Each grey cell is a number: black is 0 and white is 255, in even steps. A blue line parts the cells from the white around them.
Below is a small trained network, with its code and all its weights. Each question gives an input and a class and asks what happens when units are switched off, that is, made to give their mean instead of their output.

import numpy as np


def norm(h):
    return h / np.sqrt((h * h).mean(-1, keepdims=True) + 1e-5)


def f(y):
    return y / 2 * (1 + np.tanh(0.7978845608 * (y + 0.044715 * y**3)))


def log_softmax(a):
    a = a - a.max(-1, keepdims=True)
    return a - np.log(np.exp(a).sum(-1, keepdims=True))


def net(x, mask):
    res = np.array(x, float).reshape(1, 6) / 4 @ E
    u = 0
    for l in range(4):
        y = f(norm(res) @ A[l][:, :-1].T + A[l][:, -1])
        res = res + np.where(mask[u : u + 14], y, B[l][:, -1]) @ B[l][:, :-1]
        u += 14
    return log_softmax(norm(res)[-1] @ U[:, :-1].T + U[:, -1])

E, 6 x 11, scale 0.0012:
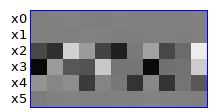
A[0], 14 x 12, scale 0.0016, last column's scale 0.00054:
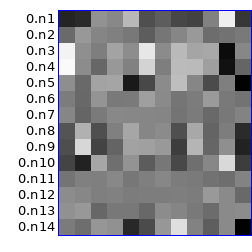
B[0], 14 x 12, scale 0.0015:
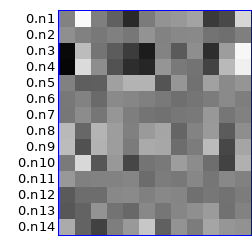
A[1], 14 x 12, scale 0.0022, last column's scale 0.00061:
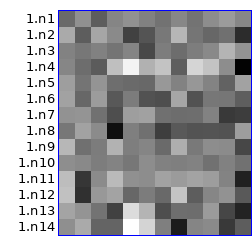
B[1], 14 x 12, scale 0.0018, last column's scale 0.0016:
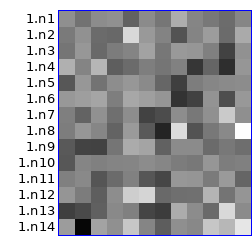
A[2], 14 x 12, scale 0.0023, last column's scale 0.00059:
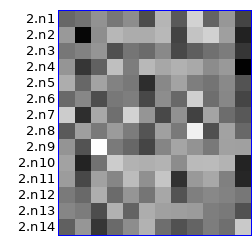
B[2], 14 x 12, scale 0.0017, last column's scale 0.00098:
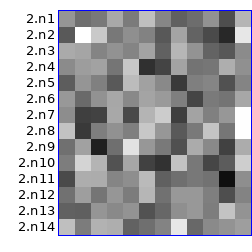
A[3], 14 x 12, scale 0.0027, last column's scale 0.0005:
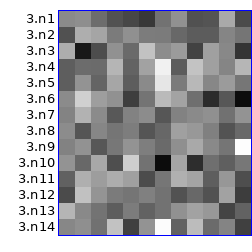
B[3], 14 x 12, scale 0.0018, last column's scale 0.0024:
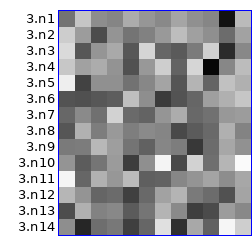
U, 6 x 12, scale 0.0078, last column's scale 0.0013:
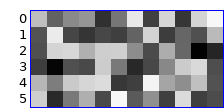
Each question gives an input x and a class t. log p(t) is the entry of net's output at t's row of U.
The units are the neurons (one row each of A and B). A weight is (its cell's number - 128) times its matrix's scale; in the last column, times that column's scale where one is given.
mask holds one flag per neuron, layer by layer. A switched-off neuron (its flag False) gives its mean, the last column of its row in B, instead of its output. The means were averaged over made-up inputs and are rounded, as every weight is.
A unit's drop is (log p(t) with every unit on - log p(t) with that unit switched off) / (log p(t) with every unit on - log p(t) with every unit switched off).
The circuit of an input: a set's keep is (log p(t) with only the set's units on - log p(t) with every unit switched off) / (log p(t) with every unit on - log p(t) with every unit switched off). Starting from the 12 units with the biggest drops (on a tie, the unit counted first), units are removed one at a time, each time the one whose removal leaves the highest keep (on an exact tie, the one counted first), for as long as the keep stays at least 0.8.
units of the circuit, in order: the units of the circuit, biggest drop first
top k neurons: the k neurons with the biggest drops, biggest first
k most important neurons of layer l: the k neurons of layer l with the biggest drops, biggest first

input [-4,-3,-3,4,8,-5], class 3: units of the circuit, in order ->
1.n14
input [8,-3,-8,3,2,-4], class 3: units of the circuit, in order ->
1.n14; 1.n13
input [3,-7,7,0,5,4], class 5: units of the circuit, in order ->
0.n3; 0.n4; 1.n12; 3.n3
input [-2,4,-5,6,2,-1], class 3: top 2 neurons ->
1.n13; 1.n14
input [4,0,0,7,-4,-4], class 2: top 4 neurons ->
0.n4; 0.n3; 1.n14; 0.n9
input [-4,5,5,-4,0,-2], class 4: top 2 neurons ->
2.n10; 1.n4
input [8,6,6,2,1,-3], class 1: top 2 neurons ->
2.n7; 0.n1
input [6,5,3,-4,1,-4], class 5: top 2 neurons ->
2.n7; 1.n6
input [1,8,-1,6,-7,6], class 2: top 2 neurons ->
0.n4; 0.n3
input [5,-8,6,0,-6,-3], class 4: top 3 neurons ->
0.n3; 0.n4; 2.n10
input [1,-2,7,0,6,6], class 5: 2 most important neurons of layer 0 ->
0.n3; 0.n4
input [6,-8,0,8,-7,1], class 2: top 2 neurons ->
0.n4; 0.n3
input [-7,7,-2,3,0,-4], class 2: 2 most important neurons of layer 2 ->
2.n2; 2.n11
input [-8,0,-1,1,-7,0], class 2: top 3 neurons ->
0.n4; 0.n3; 2.n2
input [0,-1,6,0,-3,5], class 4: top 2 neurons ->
0.n3; 0.n4
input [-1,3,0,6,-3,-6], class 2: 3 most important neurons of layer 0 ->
0.n4; 0.n3; 0.n9
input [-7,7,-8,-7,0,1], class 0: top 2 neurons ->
2.n10; 2.n2
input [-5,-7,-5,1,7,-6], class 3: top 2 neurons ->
1.n14; 0.n1
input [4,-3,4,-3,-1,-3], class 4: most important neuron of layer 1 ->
1.n8
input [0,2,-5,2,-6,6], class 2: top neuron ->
1.n14
